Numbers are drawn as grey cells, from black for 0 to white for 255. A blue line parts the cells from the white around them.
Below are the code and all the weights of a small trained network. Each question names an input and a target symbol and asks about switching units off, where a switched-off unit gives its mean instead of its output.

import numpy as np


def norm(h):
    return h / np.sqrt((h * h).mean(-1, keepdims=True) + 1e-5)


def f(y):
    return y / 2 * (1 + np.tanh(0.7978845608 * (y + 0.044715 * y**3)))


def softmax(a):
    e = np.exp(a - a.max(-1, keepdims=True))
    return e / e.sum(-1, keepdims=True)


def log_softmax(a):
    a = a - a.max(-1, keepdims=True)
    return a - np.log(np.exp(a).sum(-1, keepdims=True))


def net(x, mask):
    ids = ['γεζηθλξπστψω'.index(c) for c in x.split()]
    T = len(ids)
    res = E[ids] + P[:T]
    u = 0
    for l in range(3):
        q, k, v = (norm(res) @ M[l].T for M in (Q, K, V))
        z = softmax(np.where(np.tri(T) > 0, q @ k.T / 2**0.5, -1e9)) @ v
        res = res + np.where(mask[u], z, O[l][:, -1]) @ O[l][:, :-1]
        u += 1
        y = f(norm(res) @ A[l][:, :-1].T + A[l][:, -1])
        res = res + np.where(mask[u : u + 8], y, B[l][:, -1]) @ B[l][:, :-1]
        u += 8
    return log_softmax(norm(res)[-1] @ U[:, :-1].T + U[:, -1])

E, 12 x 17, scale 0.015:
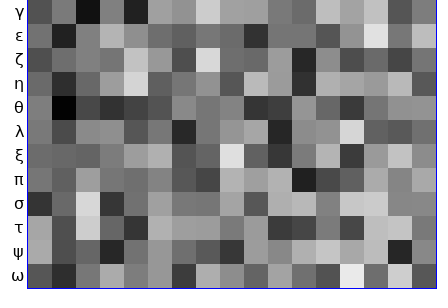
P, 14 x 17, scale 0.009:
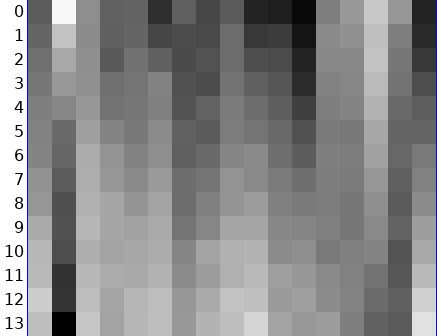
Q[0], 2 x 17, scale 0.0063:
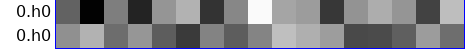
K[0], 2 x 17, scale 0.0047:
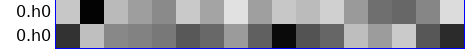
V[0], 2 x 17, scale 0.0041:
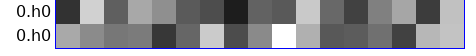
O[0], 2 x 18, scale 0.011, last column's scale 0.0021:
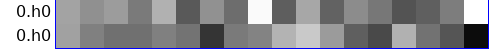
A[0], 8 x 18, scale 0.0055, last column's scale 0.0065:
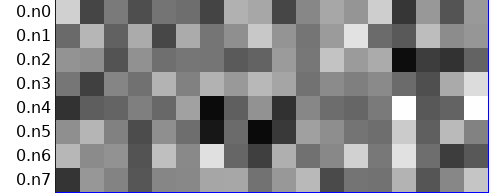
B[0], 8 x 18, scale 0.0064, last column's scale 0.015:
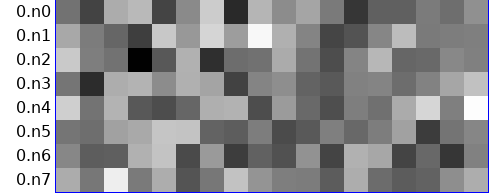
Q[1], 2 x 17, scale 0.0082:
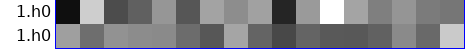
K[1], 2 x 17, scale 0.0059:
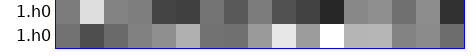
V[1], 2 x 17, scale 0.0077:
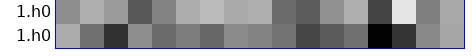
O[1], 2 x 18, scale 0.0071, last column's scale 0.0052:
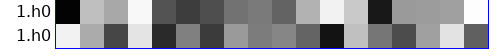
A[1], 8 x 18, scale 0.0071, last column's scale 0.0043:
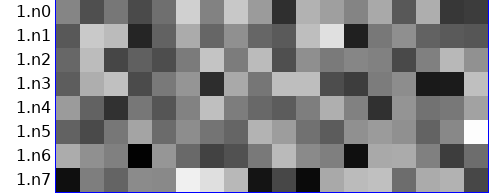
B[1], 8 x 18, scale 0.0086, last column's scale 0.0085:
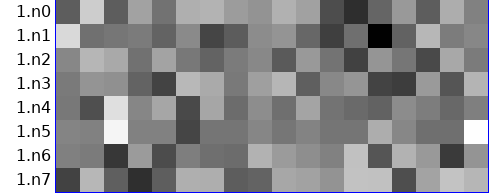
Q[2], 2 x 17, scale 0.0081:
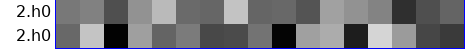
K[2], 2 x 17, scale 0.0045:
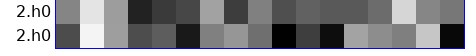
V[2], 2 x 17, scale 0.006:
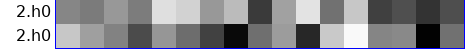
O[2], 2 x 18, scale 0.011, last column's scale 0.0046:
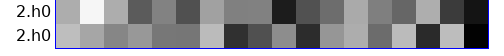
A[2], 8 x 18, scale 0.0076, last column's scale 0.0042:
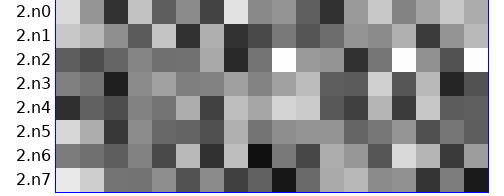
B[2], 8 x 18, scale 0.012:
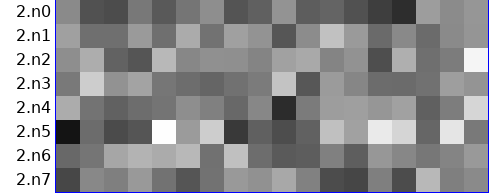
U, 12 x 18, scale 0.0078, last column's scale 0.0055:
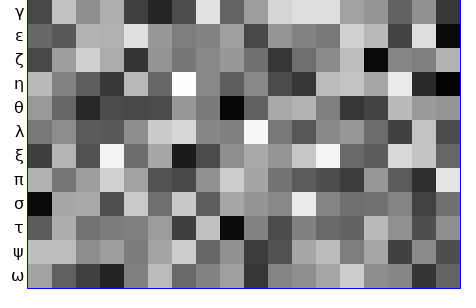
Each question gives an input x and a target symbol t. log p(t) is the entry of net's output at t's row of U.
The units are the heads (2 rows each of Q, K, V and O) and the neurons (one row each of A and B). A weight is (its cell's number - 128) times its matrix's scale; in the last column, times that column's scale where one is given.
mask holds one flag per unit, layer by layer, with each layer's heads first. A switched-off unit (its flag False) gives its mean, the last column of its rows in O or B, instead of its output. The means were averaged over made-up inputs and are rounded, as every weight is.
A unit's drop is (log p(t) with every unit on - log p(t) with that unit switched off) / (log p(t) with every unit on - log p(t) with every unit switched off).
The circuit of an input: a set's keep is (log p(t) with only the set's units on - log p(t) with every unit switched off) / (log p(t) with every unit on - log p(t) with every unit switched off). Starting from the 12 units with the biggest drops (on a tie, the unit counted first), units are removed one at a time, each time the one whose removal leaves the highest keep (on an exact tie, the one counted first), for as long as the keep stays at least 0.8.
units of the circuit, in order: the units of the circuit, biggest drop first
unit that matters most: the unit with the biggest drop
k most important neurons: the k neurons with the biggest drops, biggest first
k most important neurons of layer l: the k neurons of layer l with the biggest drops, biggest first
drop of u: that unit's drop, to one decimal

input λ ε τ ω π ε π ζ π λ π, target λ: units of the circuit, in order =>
[2.h0]
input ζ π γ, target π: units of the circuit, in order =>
[1.n7; 0.h0]
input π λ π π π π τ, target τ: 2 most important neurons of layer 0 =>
[0.n3; 0.n0]
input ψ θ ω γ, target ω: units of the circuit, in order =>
[2.n4; 2.h0]
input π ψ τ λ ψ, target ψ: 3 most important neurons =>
[2.n1; 0.n5; 0.n6]
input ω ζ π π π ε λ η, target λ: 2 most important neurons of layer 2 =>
[2.n3; 2.n2]
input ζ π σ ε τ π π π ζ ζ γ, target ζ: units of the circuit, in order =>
[2.h0; 2.n2]
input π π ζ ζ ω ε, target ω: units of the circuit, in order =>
[2.h0; 2.n4; 1.h0]
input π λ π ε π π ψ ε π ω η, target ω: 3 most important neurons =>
[2.n4; 1.n0; 0.n6]
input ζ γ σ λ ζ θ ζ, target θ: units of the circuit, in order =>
[2.n0; 1.h0; 0.h0]
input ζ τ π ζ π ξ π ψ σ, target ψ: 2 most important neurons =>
[2.n1; 1.n1]
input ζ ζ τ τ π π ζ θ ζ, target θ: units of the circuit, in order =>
[1.h0; 2.n0]
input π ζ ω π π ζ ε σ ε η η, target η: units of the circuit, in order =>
[1.h0; 2.h0]
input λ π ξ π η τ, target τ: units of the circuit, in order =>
[0.h0; 2.n6]
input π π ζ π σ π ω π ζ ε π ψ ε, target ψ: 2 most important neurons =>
[2.n1; 0.n4]
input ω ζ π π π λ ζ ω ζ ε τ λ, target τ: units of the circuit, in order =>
[0.h0]
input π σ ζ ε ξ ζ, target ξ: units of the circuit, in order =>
[1.h0; 0.n1]
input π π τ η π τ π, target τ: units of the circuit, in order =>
[0.h0; 2.n6]
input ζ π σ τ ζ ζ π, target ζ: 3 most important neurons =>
[2.n2; 1.n5; 0.n5]
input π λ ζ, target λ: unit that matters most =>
2.h0
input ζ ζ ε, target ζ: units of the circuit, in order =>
[0.h0; 2.n2]
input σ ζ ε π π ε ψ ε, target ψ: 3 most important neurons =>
[2.n1; 0.n4; 0.n5]
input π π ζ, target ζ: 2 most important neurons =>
[2.n2; 1.n3]
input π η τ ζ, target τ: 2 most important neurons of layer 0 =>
[0.n4; 0.n3]
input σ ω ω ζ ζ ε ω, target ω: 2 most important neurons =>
[2.n4; 0.n0]
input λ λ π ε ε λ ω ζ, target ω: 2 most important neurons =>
[2.n4; 1.n0]
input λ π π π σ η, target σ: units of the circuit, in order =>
[1.h0]
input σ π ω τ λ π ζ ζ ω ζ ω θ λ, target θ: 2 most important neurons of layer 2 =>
[2.n0; 2.n4]
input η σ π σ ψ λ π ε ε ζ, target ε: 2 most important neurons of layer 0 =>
[0.n7; 0.n6]
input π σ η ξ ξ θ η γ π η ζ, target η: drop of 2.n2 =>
-0.1
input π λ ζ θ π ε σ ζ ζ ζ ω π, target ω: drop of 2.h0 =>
0.3
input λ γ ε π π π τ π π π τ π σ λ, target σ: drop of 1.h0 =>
0.8
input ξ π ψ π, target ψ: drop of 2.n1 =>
0.4
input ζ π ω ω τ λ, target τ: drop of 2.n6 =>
0.4
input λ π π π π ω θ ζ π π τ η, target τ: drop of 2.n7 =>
0.0
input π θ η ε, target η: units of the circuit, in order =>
[0.n4]
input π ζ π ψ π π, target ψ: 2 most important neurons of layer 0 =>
[0.n5; 0.n0]
